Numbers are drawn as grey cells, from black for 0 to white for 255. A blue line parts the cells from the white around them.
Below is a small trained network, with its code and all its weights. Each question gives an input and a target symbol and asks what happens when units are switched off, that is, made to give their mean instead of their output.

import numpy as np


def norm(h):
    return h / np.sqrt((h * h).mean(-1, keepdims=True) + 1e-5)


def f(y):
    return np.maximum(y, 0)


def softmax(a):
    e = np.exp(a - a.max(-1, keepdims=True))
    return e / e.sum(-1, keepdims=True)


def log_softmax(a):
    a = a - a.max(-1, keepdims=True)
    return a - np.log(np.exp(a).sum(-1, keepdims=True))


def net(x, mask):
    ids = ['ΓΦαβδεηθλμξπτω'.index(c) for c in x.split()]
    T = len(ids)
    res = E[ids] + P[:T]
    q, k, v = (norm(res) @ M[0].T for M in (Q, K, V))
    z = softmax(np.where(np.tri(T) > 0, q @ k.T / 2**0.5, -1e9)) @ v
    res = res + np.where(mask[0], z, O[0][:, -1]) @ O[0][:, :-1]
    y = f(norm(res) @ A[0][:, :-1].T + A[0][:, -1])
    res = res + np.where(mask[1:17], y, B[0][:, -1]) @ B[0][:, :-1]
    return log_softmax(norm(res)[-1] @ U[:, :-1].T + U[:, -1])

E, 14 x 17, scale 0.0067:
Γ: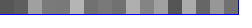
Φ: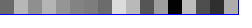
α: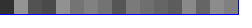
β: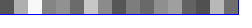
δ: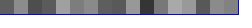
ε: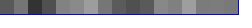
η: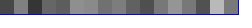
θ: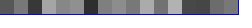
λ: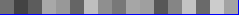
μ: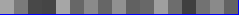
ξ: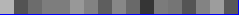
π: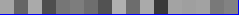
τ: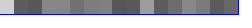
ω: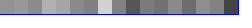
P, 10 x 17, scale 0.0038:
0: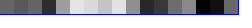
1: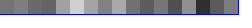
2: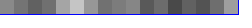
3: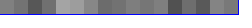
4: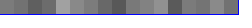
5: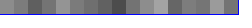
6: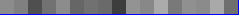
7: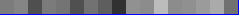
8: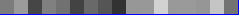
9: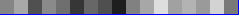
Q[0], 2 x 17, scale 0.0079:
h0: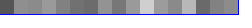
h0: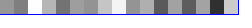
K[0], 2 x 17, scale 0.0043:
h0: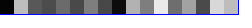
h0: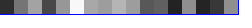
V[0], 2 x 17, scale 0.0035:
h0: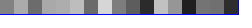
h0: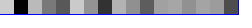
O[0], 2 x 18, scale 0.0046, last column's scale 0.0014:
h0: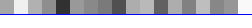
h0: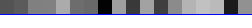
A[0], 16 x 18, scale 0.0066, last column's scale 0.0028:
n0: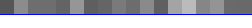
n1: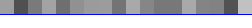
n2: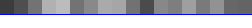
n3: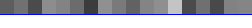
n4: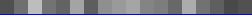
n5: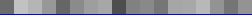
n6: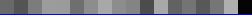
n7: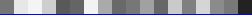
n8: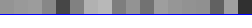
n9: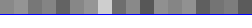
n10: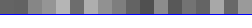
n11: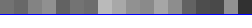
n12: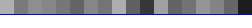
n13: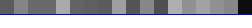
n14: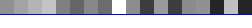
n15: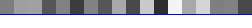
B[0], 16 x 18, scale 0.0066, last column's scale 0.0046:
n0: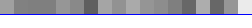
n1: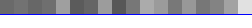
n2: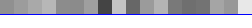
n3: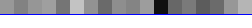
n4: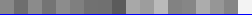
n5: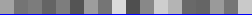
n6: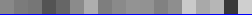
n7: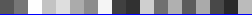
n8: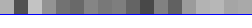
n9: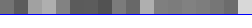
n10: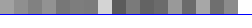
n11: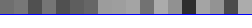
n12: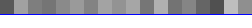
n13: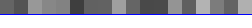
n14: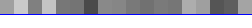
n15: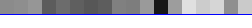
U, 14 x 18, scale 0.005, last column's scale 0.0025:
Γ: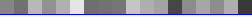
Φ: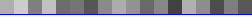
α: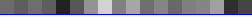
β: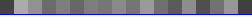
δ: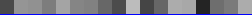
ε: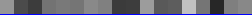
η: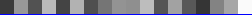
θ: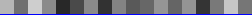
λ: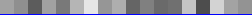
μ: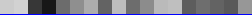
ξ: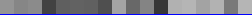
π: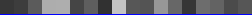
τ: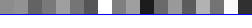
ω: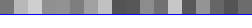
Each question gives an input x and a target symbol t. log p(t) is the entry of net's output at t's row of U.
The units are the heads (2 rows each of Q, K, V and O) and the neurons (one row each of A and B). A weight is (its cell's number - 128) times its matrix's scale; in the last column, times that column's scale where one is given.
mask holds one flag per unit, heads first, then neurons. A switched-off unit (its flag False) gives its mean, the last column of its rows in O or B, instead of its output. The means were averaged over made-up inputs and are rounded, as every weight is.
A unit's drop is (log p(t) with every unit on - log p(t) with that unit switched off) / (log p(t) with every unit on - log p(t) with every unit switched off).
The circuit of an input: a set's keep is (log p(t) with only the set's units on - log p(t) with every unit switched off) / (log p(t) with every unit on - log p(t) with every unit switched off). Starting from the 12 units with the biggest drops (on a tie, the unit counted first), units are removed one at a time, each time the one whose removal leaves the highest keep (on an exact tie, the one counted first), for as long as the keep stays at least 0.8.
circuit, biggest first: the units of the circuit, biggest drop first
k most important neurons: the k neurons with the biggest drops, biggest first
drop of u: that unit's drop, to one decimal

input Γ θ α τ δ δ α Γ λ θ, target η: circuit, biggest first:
[n3 h0 n11]
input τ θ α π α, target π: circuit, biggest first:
[h0]
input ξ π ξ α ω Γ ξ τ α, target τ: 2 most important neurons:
[n10 n9]
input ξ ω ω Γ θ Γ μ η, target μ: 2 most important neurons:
[n5 n15]
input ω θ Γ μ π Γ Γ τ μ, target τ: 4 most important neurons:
[n10 n12 n5 n2]
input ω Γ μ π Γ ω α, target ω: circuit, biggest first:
[h0 n7]
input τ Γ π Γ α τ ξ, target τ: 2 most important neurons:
[n12 n10]
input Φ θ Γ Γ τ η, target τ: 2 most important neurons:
[n10 n0]
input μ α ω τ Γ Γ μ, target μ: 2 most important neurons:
[n7 n1]
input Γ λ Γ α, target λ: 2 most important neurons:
[n2 n6]
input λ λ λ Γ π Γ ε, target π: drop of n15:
0.1
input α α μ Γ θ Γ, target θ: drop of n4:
-0.1
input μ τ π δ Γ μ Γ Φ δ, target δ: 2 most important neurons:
[n2 n15]
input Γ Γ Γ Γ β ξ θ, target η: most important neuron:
[n3]
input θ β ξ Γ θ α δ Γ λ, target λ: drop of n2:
0.6
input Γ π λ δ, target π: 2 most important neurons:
[n13 n2]
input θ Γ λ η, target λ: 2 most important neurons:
[n2 n6]
